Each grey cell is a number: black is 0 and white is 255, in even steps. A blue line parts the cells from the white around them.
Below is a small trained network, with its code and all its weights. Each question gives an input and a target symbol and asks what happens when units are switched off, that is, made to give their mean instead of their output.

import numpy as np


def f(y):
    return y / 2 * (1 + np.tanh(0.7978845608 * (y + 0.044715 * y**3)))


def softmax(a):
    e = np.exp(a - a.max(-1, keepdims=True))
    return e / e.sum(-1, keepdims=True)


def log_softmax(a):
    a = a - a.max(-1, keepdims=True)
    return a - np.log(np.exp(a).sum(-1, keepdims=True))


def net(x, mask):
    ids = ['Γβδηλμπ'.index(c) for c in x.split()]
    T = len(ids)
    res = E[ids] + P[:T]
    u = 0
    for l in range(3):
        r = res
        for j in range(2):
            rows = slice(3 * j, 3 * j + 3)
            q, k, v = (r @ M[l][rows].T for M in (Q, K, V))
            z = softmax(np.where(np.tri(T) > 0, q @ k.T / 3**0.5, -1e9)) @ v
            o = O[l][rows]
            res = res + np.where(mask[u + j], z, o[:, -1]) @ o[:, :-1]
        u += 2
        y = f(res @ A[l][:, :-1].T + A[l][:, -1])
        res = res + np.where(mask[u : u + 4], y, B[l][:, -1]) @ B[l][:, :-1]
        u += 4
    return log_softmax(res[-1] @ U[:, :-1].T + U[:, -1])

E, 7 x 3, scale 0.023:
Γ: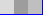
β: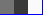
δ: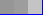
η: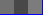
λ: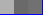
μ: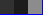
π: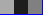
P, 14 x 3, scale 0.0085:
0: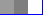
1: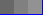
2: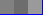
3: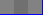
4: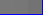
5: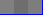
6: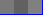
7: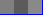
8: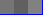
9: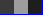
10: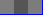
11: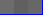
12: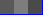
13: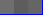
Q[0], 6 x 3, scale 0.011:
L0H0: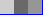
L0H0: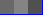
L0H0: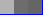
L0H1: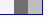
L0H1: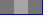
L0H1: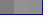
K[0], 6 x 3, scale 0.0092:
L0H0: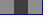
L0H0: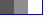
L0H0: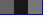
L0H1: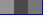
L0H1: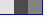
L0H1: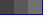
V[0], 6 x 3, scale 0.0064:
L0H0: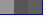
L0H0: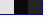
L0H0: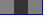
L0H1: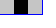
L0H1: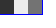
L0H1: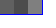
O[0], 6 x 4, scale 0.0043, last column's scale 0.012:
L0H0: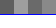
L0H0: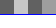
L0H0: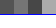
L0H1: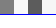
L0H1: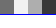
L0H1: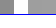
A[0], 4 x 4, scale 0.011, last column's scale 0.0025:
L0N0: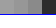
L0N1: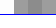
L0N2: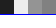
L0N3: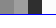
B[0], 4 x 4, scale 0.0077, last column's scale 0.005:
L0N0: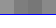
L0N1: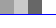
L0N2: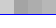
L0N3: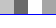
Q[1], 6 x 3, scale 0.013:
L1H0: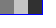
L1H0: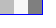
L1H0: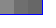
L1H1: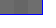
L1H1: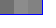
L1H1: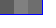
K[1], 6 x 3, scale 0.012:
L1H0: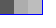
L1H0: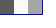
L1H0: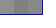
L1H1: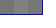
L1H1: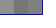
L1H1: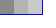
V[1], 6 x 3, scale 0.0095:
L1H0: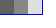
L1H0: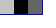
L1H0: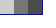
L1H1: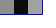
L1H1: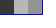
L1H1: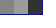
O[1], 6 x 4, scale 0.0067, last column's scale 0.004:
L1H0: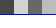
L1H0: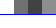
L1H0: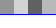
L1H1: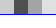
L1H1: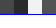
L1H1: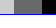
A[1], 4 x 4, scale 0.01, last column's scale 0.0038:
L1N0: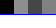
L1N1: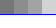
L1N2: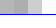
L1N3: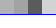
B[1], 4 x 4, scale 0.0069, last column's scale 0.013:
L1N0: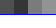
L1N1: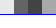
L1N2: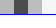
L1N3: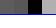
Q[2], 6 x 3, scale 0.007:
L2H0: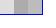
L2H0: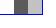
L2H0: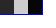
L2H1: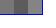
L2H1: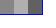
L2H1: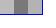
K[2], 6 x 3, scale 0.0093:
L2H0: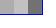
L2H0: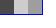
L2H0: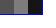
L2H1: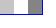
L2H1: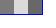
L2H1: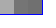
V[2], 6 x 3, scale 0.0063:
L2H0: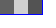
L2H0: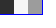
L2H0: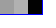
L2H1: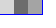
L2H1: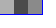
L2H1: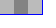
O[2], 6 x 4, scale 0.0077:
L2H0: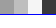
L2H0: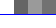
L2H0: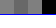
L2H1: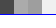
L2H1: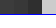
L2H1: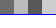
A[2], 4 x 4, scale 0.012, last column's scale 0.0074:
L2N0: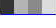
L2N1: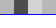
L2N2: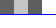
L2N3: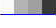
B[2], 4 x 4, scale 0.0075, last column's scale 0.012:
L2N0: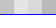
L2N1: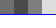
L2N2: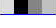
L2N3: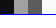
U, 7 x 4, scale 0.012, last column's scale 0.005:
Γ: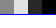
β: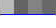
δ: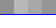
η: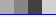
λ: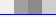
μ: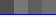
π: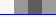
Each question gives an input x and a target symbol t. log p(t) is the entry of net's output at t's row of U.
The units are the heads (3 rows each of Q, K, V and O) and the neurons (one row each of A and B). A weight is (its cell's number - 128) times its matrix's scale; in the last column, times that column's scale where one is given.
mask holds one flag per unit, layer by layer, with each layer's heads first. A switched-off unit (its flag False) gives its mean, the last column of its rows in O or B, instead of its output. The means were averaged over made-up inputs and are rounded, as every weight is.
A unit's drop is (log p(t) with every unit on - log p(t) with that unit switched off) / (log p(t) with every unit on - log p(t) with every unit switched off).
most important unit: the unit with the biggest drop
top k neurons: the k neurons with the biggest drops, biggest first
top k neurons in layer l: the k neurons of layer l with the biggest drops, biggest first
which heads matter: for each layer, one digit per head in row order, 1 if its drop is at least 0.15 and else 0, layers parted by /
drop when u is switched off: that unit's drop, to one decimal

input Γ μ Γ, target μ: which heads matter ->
00 / 11 / 00
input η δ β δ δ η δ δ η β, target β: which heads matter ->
10 / 10 / 10
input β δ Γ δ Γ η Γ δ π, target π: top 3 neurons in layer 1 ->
[L1N2; L1N3; L1N1]
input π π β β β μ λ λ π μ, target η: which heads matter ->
00 / 10 / 00
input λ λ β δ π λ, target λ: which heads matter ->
10 / 10 / 10
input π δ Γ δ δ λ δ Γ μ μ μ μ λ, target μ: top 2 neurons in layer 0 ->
[L0N3; L0N1]
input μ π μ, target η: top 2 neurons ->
[L2N3; L1N2]
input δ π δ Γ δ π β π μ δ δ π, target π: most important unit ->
L0N3
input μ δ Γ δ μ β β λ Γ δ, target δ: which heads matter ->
01 / 10 / 10
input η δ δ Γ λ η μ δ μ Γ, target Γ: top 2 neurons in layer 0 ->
[L0N1; L0N3]
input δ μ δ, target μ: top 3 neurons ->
[L2N3; L2N0; L2N1]
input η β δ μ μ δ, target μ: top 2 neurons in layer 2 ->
[L2N3; L2N0]
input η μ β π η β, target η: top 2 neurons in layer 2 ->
[L2N3; L2N1]
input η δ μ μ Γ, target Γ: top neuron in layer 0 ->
[L0N1]
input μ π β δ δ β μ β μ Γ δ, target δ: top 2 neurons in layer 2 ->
[L2N3; L2N2]
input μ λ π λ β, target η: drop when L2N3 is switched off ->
0.4
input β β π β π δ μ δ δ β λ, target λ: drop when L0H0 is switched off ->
0.2
